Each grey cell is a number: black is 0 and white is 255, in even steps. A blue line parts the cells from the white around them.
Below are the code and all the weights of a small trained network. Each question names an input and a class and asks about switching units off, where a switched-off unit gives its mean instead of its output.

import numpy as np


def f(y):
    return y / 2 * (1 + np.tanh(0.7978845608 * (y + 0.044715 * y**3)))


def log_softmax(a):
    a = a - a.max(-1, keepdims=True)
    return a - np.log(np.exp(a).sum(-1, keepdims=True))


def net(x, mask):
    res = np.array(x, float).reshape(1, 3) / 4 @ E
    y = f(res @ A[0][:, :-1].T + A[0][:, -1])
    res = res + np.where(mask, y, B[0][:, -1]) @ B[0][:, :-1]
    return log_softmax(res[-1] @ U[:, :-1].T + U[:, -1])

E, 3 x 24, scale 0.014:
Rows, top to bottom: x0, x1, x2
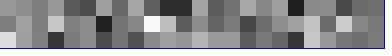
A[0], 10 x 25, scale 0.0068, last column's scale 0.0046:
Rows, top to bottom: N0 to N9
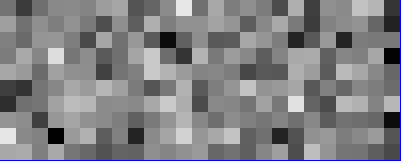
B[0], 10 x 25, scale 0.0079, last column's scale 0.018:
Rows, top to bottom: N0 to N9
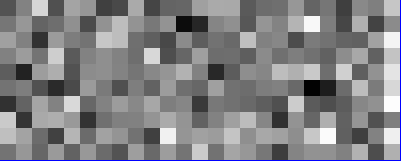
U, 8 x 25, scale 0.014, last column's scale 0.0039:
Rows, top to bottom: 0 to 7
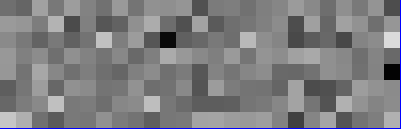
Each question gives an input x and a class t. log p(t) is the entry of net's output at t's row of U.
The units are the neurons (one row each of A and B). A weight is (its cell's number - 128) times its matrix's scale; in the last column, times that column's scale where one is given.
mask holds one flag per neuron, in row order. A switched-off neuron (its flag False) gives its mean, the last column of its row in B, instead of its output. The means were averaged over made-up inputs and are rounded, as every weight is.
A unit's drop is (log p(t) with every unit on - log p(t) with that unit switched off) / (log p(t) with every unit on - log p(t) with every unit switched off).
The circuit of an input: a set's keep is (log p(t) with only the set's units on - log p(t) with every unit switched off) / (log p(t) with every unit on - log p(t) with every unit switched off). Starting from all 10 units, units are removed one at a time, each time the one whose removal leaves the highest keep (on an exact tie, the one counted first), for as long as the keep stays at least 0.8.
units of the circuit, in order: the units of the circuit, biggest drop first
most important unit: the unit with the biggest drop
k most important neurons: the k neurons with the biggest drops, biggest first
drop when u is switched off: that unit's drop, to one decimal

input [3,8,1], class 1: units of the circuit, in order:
[N6]
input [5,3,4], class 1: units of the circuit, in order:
[N8 N9]
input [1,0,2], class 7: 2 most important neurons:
[N4 N6]
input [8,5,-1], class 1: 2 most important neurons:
[N3 N9]
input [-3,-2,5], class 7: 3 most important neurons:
[N6 N4 N8]
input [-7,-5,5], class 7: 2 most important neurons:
[N8 N4]
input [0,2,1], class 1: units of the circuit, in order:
[N6 N8]
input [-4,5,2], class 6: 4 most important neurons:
[N4 N6 N3 N0]
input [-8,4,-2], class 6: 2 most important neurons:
[N4 N8]
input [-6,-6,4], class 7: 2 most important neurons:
[N8 N4]
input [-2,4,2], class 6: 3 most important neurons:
[N4 N0 N3]
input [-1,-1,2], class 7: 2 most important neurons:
[N4 N6]
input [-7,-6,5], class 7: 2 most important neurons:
[N8 N4]
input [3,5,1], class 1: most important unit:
N6
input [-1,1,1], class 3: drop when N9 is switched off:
-0.1
